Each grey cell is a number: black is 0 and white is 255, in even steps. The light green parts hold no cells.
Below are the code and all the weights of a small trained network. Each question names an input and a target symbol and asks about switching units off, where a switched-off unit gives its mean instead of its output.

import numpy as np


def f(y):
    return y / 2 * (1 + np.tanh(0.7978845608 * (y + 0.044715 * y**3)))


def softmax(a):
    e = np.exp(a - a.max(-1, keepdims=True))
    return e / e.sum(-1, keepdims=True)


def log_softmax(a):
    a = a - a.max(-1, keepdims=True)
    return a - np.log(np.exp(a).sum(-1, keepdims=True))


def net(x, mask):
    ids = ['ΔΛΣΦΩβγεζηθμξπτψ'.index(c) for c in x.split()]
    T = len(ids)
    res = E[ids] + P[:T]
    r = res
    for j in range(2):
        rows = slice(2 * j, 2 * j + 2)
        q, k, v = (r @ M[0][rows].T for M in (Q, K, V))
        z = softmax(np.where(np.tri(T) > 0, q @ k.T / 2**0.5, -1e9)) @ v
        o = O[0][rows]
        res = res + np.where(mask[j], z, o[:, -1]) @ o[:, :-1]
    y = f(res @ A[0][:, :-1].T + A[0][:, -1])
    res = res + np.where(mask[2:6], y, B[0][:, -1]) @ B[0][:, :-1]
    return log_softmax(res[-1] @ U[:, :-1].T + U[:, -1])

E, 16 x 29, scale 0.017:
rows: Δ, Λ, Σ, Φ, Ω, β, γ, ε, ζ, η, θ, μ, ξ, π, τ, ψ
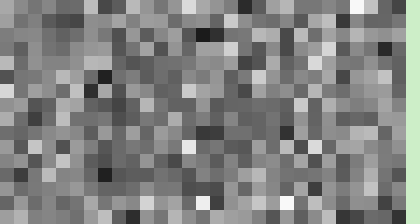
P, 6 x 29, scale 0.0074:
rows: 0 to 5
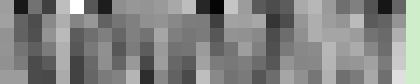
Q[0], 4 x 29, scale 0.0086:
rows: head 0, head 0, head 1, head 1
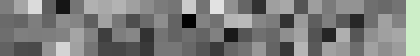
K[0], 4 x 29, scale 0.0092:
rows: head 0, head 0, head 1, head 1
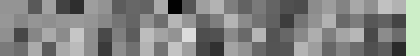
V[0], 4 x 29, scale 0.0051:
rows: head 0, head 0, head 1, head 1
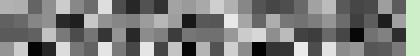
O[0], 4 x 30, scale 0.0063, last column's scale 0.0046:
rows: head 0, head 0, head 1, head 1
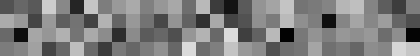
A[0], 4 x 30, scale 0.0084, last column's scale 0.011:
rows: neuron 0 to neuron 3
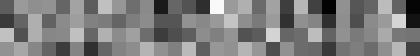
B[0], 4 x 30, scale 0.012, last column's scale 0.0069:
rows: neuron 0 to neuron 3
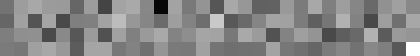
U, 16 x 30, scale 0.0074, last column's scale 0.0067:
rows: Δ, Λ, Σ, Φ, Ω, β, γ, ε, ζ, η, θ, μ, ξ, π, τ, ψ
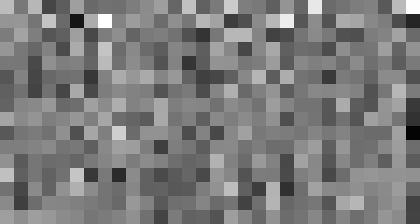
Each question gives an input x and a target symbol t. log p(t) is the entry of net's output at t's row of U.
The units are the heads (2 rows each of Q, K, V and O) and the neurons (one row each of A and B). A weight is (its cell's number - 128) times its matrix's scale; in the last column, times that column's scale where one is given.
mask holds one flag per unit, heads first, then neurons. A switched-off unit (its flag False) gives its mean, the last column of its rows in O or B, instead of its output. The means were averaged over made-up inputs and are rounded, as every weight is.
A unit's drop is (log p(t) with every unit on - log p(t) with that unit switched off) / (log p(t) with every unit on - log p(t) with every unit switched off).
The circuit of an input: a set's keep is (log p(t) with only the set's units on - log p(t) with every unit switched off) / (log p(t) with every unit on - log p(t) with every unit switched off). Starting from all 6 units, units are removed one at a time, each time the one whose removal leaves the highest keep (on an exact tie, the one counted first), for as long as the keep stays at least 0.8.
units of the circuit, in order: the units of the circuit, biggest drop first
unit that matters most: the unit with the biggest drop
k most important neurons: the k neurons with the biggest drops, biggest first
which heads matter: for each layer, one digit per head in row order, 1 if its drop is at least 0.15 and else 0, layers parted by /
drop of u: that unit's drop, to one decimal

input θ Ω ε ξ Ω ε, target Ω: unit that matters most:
head 1
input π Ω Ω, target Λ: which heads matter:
10
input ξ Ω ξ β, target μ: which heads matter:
11
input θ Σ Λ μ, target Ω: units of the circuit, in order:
(head 1; head 0)
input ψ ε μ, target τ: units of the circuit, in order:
(head 0; head 1)
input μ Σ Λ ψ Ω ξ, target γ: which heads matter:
01
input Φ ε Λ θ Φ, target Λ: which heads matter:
10
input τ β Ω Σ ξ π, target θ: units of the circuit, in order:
(head 0; neuron 0; neuron 1; head 1)
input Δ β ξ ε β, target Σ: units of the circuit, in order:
(head 0; head 1)
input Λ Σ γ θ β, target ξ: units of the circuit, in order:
(head 0; head 1)
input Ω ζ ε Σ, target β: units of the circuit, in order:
(head 0; head 1; neuron 3)
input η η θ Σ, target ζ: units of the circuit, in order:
(neuron 3; head 1; head 0)
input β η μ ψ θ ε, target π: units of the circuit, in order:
(head 1; head 0)
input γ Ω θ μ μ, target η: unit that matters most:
head 0
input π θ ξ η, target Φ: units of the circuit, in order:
(head 0; neuron 1; head 1; neuron 3)
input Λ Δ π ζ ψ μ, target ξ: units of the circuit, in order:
(head 0; head 1)
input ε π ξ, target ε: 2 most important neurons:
(neuron 1; neuron 3)
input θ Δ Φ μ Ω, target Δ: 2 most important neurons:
(neuron 3; neuron 1)
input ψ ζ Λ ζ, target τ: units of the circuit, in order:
(head 1; head 0)
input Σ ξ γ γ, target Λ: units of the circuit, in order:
(head 1)
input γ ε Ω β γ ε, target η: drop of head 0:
1.1
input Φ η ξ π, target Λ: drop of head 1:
0.3
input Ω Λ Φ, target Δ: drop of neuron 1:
0.3
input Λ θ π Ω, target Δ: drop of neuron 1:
0.1
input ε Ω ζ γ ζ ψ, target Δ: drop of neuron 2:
0.0
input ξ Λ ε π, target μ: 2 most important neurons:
(neuron 2; neuron 1)
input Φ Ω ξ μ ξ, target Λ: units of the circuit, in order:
(head 0)
